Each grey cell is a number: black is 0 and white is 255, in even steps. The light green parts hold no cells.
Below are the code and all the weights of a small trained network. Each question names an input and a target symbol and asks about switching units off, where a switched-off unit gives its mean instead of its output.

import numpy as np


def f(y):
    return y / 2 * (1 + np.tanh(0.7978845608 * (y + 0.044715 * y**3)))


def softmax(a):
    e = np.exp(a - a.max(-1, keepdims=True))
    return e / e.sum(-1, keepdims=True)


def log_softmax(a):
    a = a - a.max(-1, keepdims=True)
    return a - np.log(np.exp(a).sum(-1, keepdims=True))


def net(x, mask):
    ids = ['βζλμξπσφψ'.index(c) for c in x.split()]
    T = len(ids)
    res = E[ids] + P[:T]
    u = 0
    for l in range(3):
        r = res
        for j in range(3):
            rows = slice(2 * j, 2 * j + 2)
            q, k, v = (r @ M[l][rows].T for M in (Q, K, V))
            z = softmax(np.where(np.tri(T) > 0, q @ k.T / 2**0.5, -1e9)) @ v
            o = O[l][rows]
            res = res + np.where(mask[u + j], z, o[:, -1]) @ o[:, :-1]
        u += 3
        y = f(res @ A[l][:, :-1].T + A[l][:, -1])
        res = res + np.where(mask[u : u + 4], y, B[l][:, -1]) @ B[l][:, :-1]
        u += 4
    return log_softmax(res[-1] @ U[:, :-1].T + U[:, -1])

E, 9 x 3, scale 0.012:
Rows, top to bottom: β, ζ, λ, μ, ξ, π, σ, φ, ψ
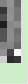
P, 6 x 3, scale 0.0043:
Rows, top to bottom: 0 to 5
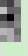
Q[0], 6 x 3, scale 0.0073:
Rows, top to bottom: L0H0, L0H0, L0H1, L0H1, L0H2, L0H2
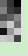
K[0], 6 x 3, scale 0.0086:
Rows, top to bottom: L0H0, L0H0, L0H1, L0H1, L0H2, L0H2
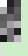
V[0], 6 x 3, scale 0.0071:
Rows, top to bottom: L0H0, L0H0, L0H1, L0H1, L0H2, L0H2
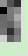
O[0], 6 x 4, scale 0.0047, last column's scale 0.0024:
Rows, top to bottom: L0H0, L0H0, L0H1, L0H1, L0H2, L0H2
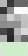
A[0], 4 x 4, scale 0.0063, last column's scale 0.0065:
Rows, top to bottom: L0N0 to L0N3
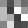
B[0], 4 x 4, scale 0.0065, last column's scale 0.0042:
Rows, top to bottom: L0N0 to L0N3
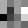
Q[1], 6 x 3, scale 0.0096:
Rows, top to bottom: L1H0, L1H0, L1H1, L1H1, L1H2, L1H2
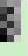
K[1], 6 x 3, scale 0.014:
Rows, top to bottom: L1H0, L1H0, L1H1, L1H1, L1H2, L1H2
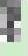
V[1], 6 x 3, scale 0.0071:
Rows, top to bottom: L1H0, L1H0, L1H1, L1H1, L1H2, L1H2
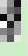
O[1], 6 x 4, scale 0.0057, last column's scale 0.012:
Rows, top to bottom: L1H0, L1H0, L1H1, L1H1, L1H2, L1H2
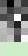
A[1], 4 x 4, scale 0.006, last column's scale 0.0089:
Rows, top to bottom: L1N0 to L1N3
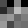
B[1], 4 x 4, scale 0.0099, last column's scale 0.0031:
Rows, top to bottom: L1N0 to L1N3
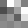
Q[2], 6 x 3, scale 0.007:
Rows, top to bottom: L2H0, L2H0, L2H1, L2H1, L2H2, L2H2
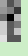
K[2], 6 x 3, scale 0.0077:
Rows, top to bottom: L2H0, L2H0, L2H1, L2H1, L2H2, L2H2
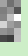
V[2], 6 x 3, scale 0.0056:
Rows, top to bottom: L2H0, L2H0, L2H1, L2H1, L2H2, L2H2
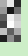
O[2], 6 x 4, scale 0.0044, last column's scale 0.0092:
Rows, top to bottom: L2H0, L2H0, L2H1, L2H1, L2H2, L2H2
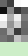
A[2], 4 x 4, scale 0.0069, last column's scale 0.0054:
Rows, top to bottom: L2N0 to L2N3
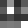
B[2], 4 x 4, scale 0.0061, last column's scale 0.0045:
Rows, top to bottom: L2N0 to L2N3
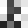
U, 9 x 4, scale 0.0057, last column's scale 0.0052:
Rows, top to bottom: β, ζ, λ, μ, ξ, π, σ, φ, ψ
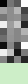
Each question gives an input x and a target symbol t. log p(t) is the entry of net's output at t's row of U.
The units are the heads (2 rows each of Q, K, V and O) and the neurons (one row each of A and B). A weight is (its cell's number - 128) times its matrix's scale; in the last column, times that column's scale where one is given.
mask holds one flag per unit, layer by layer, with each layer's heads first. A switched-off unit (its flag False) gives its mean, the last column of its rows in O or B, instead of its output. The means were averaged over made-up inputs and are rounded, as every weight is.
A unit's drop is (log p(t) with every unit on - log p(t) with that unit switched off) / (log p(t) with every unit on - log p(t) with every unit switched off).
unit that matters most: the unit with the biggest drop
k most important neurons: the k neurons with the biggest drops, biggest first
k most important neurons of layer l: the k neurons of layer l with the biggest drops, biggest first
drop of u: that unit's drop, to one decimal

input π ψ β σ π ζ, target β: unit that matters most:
L1H1
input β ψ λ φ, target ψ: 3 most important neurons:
(L2N2; L0N1; L2N0)
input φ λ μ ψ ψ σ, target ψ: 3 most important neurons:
(L2N2; L2N0; L0N2)
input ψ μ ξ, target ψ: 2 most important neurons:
(L2N2; L2N0)
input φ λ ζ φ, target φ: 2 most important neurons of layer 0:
(L0N1; L0N2)
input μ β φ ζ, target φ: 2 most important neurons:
(L2N1; L0N1)
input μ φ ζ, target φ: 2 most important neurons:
(L0N1; L2N1)
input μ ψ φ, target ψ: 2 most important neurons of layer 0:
(L0N1; L0N2)
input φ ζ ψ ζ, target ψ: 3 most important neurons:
(L2N2; L2N0; L0N1)
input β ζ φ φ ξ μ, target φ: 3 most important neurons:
(L2N1; L0N1; L1N1)
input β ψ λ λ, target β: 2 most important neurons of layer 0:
(L0N2; L0N1)
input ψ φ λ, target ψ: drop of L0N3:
0.0
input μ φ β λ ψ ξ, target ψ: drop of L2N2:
0.6
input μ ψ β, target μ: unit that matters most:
L2H1
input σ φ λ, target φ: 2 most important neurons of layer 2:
(L2N1; L2N0)
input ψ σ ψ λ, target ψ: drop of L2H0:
0.1
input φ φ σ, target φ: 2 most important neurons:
(L0N1; L2N1)
